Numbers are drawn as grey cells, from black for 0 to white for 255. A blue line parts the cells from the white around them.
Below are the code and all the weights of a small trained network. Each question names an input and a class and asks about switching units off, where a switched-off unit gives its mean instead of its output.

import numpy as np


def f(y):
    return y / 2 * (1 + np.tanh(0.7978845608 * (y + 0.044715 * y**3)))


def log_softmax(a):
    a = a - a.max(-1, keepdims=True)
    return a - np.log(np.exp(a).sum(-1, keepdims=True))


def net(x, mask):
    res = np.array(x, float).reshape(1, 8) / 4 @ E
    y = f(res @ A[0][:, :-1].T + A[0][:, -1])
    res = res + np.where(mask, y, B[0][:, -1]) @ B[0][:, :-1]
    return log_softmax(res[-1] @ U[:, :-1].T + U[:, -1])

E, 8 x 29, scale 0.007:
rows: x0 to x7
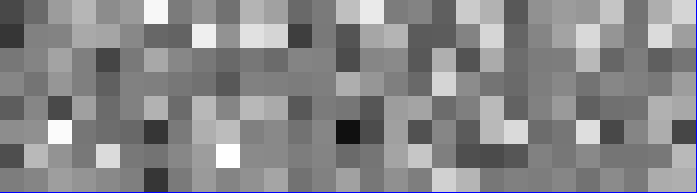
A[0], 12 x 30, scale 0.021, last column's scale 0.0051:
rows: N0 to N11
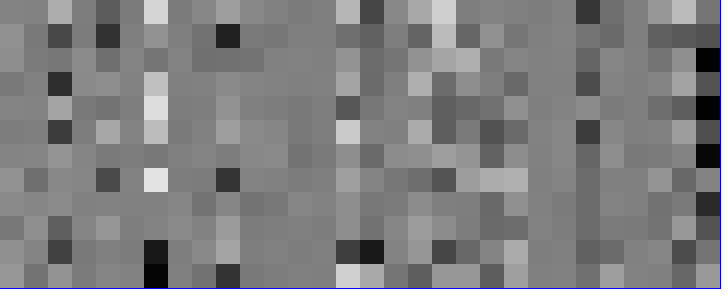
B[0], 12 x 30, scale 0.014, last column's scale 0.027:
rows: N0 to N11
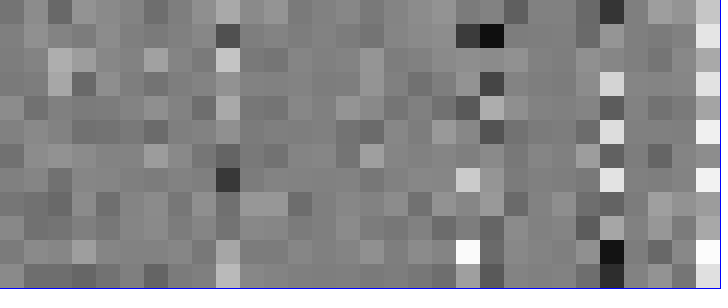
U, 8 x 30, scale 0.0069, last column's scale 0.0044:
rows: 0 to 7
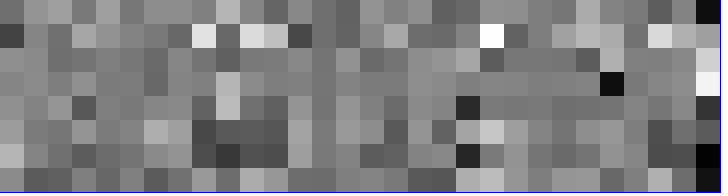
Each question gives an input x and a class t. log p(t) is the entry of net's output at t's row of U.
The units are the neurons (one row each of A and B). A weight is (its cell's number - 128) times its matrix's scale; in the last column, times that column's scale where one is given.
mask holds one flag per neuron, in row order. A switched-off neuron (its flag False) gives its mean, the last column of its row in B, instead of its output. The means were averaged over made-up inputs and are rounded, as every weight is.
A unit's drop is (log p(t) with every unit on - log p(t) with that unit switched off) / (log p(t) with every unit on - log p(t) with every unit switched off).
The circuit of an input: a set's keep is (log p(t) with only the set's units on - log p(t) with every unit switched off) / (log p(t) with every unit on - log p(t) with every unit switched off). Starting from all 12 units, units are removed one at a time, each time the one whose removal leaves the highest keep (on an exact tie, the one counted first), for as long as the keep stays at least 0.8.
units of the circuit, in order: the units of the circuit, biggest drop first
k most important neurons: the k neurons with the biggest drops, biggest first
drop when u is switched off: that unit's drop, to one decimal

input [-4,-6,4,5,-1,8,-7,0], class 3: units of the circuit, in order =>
[N11]
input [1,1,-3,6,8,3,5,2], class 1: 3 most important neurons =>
[N10, N11, N1]
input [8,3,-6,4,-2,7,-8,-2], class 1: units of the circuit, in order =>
[N1, N10]
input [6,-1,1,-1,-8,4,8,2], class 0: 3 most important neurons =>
[N10, N7, N11]
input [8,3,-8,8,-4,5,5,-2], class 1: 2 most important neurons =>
[N10, N11]
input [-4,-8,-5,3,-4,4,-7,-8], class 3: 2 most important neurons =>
[N11, N10]
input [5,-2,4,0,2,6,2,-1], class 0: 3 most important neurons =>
[N10, N11, N7]
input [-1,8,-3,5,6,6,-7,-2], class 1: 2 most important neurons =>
[N11, N5]
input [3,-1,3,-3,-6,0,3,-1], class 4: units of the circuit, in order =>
[N10, N7]
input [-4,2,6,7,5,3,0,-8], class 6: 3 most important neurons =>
[N1, N11, N0]
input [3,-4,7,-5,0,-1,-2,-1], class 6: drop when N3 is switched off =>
0.1
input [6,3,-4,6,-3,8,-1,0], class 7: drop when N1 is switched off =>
0.2
